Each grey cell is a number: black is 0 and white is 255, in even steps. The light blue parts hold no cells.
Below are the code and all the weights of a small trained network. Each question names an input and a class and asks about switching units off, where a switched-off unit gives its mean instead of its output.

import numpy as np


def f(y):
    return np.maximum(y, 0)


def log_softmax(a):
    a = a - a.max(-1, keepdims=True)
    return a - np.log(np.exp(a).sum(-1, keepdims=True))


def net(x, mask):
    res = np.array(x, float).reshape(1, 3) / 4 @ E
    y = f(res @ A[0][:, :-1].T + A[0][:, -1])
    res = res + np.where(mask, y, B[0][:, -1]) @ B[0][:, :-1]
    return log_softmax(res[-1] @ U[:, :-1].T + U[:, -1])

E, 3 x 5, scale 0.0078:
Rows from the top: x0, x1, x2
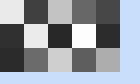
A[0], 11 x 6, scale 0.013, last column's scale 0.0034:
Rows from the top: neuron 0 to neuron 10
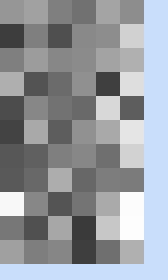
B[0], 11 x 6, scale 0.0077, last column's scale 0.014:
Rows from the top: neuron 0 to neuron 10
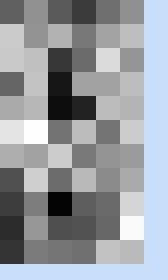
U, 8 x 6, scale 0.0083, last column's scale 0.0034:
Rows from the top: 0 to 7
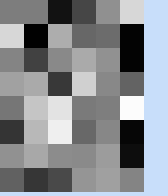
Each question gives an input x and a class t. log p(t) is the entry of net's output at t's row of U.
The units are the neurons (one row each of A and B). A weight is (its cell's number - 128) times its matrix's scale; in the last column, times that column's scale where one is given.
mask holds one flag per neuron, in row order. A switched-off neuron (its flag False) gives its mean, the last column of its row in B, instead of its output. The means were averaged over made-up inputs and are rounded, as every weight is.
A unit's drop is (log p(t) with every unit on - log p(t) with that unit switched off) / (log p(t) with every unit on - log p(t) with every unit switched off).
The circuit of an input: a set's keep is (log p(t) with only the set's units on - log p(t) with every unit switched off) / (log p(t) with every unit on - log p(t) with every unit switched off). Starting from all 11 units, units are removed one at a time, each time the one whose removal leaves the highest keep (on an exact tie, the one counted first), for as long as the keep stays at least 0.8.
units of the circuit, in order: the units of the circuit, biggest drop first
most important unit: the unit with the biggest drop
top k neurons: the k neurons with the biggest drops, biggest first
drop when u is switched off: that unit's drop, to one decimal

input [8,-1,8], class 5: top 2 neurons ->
(neuron 8; neuron 4)
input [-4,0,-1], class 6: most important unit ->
neuron 8
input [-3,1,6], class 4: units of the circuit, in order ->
(neuron 8; neuron 3)
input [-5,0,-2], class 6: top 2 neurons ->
(neuron 8; neuron 3)
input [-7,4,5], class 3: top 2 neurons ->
(neuron 5; neuron 4)
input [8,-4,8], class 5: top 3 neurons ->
(neuron 4; neuron 8; neuron 7)
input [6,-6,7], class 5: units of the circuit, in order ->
(neuron 4; neuron 7; neuron 10)
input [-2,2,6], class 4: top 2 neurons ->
(neuron 8; neuron 3)
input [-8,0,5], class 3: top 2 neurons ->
(neuron 5; neuron 8)
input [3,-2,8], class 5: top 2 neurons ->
(neuron 8; neuron 3)
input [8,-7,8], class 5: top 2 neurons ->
(neuron 4; neuron 7)
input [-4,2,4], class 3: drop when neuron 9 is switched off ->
0.1
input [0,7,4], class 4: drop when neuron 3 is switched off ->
0.2
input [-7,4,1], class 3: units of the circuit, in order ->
(neuron 5)
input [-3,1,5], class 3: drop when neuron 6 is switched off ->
-0.1
